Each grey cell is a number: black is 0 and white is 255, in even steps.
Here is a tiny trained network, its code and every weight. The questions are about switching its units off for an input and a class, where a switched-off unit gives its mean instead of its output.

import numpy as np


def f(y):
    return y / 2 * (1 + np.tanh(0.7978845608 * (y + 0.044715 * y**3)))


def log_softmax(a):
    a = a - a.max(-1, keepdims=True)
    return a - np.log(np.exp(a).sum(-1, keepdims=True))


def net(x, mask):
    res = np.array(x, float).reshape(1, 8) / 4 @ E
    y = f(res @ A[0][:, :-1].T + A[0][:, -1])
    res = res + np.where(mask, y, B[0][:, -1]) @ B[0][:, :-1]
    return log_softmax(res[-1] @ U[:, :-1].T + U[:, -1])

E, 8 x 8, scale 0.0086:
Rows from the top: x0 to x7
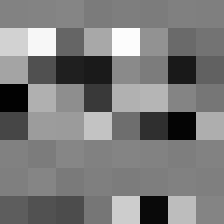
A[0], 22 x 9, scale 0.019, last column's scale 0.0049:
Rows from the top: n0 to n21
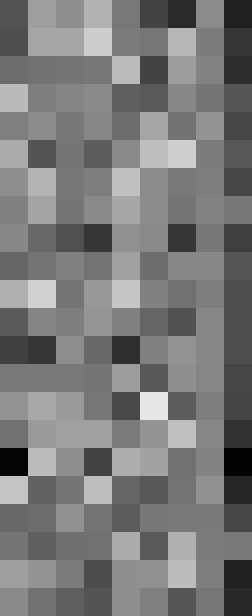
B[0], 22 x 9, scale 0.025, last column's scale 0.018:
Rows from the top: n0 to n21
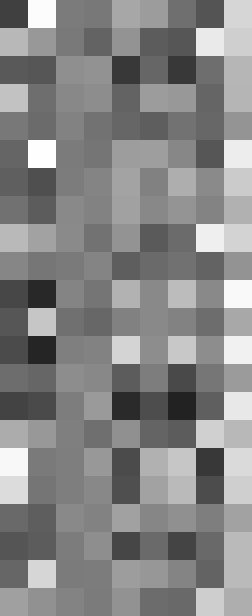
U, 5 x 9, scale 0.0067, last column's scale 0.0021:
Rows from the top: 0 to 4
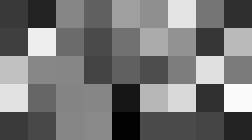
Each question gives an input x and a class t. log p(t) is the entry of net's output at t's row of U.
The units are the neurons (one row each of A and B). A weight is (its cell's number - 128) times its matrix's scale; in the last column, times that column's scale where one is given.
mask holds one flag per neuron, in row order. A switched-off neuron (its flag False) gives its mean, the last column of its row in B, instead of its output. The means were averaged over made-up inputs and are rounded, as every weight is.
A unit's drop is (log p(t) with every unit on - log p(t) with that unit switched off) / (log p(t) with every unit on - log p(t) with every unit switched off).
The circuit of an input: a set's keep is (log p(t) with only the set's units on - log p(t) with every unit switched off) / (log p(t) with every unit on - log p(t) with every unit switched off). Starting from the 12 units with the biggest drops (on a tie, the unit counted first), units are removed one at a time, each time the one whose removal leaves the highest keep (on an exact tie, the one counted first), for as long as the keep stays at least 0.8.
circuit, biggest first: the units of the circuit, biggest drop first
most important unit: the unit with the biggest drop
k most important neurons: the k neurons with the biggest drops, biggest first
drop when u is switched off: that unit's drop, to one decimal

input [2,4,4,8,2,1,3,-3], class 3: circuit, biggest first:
n16
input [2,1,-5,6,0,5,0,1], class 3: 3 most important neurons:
n16, n8, n21
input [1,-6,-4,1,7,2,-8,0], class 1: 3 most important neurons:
n0, n10, n11
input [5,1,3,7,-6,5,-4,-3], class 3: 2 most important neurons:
n16, n0
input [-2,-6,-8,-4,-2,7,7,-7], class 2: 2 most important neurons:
n1, n15
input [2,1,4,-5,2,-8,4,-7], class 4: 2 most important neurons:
n14, n16
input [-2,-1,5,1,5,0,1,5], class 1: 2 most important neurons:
n0, n14
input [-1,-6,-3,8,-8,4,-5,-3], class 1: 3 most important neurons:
n5, n20, n17
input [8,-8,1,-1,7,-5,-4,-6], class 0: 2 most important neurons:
n12, n5
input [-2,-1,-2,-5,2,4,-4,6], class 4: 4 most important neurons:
n16, n2, n19, n13
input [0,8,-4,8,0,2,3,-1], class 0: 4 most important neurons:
n10, n6, n17, n7
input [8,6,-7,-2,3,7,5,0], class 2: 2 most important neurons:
n1, n12
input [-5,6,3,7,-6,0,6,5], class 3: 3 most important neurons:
n16, n12, n0
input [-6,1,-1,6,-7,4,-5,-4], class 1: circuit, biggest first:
n5
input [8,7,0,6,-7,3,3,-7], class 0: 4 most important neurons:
n10, n6, n0, n7
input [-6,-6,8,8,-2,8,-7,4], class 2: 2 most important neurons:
n8, n21
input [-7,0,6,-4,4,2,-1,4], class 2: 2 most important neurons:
n8, n5
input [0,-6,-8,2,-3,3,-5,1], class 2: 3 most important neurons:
n1, n15, n10
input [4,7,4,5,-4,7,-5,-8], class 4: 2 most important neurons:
n14, n12
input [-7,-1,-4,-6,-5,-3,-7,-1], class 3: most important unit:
n0
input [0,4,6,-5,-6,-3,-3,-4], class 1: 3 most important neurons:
n5, n1, n20
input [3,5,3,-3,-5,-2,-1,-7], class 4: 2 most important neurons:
n14, n12
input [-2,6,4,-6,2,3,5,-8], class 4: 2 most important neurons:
n14, n12
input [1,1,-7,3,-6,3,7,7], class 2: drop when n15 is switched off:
1.1
